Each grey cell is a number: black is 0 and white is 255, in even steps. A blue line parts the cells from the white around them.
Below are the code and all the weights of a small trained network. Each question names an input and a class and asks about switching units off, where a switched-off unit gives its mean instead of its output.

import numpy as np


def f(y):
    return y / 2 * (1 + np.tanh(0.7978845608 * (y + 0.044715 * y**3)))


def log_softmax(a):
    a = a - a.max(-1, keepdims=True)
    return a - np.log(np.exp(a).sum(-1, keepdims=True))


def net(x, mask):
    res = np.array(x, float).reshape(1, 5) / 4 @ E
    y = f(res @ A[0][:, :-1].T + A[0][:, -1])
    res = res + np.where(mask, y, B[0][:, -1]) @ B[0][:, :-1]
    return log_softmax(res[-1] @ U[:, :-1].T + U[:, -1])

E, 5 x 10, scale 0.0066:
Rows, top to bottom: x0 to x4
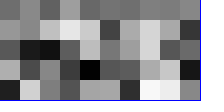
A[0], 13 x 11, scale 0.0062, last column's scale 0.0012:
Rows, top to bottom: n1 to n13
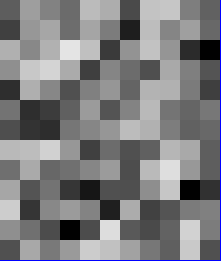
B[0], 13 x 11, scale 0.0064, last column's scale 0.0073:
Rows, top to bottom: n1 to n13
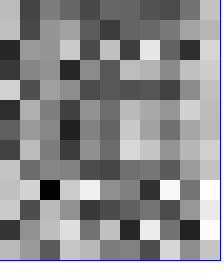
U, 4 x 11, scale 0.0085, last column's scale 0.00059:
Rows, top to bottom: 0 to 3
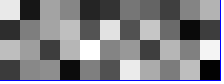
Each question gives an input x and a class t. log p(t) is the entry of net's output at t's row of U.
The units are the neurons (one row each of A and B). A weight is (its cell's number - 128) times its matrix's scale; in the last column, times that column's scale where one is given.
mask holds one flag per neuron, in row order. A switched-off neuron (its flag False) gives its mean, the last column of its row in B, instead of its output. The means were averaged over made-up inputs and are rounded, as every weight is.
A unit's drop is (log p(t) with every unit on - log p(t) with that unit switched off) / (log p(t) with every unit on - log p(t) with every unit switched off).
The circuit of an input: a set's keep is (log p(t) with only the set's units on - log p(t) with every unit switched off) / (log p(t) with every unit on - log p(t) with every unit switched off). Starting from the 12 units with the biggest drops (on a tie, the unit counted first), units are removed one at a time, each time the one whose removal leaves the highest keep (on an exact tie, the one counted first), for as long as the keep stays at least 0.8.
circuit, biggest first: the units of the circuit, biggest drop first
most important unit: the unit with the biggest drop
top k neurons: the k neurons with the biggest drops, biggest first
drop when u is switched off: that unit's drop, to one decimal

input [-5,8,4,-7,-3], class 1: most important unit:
n3
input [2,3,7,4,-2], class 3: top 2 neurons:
[n6 n7]
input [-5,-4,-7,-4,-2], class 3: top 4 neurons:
[n10 n4 n8 n3]
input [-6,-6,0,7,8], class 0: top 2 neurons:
[n5 n9]
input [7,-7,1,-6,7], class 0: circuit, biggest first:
[n2 n5]
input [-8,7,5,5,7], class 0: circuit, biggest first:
[n1 n5]
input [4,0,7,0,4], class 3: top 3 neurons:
[n6 n7 n11]
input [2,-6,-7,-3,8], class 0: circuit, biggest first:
[n5 n2]
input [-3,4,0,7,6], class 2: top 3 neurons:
[n10 n11 n12]
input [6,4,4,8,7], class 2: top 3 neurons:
[n10 n11 n6]
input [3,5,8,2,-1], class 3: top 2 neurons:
[n6 n7]
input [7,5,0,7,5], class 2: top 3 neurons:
[n10 n12 n11]
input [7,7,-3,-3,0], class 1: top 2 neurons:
[n3 n10]
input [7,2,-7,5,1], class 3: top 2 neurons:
[n4 n8]
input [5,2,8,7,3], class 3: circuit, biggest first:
[n6]
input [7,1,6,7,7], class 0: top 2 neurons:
[n5 n1]
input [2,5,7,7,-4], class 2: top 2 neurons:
[n10 n12]
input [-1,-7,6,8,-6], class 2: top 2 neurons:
[n10 n3]
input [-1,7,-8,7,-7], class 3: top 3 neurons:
[n8 n4 n12]
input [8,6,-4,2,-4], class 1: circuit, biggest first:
[n3]
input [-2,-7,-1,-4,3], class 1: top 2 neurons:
[n12 n10]
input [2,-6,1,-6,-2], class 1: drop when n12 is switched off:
1.2
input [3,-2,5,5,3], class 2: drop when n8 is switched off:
0.2
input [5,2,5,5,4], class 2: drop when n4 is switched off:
0.2
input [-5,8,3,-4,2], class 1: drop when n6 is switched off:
0.0
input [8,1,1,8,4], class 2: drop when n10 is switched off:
1.0
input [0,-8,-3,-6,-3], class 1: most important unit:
n12
